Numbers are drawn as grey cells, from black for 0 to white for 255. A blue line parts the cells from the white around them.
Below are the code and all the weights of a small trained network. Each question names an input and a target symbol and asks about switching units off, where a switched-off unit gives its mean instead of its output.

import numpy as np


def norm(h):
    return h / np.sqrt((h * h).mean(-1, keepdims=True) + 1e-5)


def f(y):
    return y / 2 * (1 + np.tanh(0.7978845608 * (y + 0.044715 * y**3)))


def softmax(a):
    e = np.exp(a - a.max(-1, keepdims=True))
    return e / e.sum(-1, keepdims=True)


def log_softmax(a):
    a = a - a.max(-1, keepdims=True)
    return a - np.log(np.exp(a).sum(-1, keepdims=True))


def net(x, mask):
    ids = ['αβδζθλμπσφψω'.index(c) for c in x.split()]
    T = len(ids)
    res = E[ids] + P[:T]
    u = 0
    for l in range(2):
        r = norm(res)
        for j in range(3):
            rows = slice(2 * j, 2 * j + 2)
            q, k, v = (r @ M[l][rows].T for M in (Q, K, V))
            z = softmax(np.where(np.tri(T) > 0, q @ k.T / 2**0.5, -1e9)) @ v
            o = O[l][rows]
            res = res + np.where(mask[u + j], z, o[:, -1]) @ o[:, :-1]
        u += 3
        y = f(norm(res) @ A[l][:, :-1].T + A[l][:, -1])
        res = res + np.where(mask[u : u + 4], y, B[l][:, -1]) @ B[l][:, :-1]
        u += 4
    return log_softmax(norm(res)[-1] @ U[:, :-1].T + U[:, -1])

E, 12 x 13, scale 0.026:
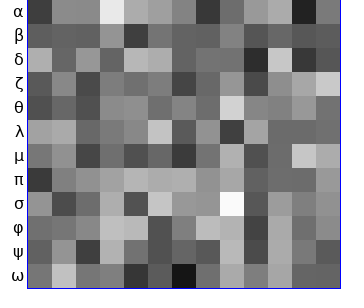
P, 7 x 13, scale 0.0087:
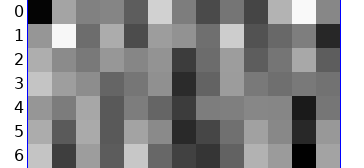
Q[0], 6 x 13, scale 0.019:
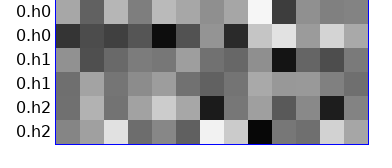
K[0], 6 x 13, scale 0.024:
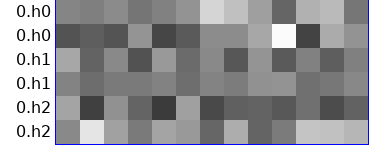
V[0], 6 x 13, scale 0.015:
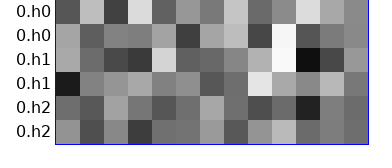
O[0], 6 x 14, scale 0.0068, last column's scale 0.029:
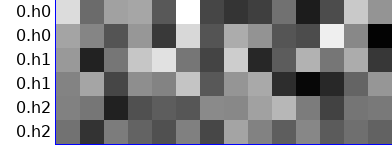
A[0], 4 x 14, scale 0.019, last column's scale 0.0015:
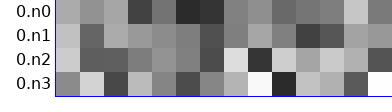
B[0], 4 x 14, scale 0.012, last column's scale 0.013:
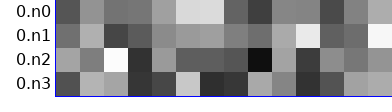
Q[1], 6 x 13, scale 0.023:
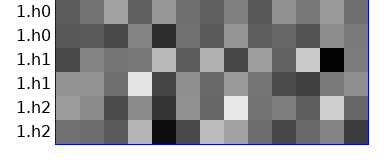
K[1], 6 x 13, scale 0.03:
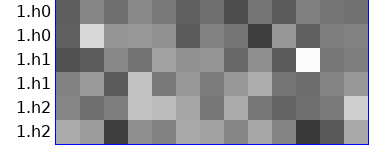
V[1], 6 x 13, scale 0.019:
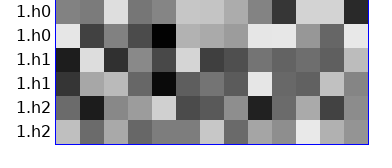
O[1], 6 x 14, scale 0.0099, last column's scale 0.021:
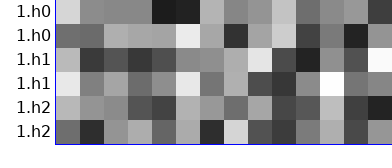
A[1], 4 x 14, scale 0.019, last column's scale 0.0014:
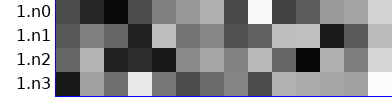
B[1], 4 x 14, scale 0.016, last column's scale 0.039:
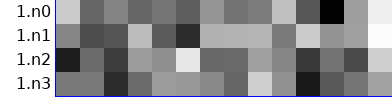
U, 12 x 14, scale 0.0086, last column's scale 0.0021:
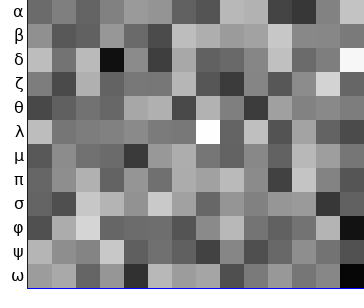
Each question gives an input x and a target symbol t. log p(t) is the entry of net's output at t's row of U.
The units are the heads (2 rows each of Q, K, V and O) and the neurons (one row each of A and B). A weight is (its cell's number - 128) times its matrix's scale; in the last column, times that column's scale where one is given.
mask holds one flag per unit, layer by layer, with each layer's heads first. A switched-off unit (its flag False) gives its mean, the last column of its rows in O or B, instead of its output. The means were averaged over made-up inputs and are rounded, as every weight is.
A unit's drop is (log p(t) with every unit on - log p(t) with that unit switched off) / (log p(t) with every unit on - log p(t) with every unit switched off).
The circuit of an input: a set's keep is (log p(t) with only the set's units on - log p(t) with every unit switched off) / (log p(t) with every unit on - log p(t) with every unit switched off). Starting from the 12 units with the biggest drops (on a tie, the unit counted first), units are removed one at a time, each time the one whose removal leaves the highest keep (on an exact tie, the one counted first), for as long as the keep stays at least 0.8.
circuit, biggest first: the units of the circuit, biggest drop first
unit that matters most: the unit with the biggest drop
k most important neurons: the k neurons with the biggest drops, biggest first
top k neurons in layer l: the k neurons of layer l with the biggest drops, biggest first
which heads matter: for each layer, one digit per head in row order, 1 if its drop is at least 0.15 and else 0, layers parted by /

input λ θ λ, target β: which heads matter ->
110 / 010
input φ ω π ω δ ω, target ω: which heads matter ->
111 / 111
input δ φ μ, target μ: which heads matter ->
110 / 110
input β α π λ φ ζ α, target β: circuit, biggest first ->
(1.n1)
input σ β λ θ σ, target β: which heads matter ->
110 / 000
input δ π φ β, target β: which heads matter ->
000 / 010
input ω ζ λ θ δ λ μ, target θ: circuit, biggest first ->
(0.h1; 1.h2; 1.h0)
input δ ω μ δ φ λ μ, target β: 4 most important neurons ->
(1.n2; 0.n0; 1.n0; 1.n1)
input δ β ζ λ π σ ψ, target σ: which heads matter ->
010 / 110
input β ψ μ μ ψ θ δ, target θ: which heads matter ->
110 / 101
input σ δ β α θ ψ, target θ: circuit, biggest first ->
(0.h1; 1.h1; 1.n0; 1.h2)
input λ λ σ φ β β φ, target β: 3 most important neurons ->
(1.n1; 0.n3; 1.n2)
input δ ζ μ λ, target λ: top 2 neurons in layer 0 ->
(0.n3; 0.n1)
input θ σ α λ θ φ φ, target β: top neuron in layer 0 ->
(0.n1)
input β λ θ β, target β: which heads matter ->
011 / 001
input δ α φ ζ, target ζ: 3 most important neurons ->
(1.n1; 1.n2; 0.n1)
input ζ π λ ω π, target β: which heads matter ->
000 / 000
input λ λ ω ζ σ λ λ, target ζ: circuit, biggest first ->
(0.h1; 0.n2; 0.h0)
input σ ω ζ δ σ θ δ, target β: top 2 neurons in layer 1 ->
(1.n2; 1.n1)
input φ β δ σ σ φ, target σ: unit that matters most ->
1.h0
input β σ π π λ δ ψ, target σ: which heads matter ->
110 / 101
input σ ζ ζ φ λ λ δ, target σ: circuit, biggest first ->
(0.h1; 1.h2; 1.n0)
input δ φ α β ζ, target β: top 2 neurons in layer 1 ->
(1.n1; 1.n2)
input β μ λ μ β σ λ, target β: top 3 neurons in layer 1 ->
(1.n1; 1.n0; 1.n2)
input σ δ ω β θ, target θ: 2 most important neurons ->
(1.n0; 0.n3)
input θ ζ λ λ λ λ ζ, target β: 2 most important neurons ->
(1.n1; 0.n1)
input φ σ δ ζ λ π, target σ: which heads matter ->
010 / 001
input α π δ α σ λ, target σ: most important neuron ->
(1.n0)
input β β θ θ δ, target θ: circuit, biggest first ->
(1.h0; 0.h1; 1.n0)
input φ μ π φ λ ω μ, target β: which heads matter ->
010 / 000
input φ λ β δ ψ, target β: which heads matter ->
111 / 010
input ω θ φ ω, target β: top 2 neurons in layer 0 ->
(0.n1; 0.n0)
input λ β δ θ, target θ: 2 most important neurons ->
(1.n0; 0.n1)
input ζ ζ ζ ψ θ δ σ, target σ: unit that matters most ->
1.h2
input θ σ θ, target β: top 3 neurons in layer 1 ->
(1.n1; 1.n2; 1.n3)
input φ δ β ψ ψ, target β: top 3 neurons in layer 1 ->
(1.n2; 1.n1; 1.n0)
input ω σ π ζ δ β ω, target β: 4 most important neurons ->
(1.n1; 1.n2; 0.n0; 1.n0)
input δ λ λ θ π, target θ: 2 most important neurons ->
(1.n0; 1.n1)
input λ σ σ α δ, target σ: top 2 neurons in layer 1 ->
(1.n0; 1.n1)
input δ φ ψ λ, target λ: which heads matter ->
010 / 111
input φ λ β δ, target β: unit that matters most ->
0.h1
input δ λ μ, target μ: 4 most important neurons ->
(1.n0; 1.n1; 0.n0; 0.n1)
